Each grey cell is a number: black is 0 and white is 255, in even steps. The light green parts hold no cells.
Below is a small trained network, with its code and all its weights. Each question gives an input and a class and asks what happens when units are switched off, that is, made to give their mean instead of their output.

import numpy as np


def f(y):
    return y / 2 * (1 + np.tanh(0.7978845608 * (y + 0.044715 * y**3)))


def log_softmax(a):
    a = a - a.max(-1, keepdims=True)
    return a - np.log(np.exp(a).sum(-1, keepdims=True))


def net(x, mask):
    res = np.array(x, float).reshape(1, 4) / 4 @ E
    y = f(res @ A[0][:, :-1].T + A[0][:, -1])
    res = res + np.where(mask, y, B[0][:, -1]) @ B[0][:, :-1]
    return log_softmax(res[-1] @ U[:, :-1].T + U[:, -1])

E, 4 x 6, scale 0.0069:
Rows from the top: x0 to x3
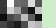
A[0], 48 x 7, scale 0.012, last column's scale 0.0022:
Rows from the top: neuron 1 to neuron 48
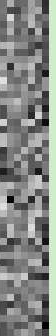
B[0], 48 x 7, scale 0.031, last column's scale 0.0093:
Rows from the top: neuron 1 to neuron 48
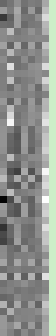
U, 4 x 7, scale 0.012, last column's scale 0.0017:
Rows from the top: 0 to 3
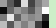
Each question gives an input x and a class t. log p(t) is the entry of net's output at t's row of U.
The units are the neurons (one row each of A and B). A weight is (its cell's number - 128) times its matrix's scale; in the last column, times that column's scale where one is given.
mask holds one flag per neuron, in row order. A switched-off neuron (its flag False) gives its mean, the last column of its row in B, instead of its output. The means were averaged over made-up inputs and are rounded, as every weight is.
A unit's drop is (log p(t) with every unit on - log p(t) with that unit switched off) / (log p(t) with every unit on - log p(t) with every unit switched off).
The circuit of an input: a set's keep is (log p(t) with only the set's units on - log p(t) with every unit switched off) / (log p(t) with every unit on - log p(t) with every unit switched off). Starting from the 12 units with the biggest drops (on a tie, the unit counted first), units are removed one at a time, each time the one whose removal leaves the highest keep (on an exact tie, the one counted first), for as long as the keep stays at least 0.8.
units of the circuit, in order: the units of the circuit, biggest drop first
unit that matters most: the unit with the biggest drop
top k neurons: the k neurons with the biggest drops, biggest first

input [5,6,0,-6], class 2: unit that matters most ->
neuron 29
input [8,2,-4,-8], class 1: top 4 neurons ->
neuron 3; neuron 33; neuron 34; neuron 26
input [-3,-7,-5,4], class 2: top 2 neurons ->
neuron 18; neuron 10
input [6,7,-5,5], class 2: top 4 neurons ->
neuron 29; neuron 5; neuron 17; neuron 8
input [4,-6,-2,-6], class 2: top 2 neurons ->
neuron 18; neuron 12
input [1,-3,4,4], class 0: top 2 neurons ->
neuron 25; neuron 40
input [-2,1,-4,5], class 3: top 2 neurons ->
neuron 25; neuron 26
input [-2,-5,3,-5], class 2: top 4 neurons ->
neuron 10; neuron 18; neuron 26; neuron 44
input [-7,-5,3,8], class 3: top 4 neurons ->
neuron 26; neuron 44; neuron 2; neuron 38
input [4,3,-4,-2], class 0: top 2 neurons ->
neuron 29; neuron 27
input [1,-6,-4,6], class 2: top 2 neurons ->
neuron 18; neuron 12
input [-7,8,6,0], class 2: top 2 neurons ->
neuron 17; neuron 16
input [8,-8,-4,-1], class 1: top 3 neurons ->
neuron 33; neuron 3; neuron 34
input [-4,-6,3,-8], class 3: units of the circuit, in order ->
neuron 40
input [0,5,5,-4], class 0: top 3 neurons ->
neuron 25; neuron 18; neuron 10
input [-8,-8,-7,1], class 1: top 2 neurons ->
neuron 29; neuron 35
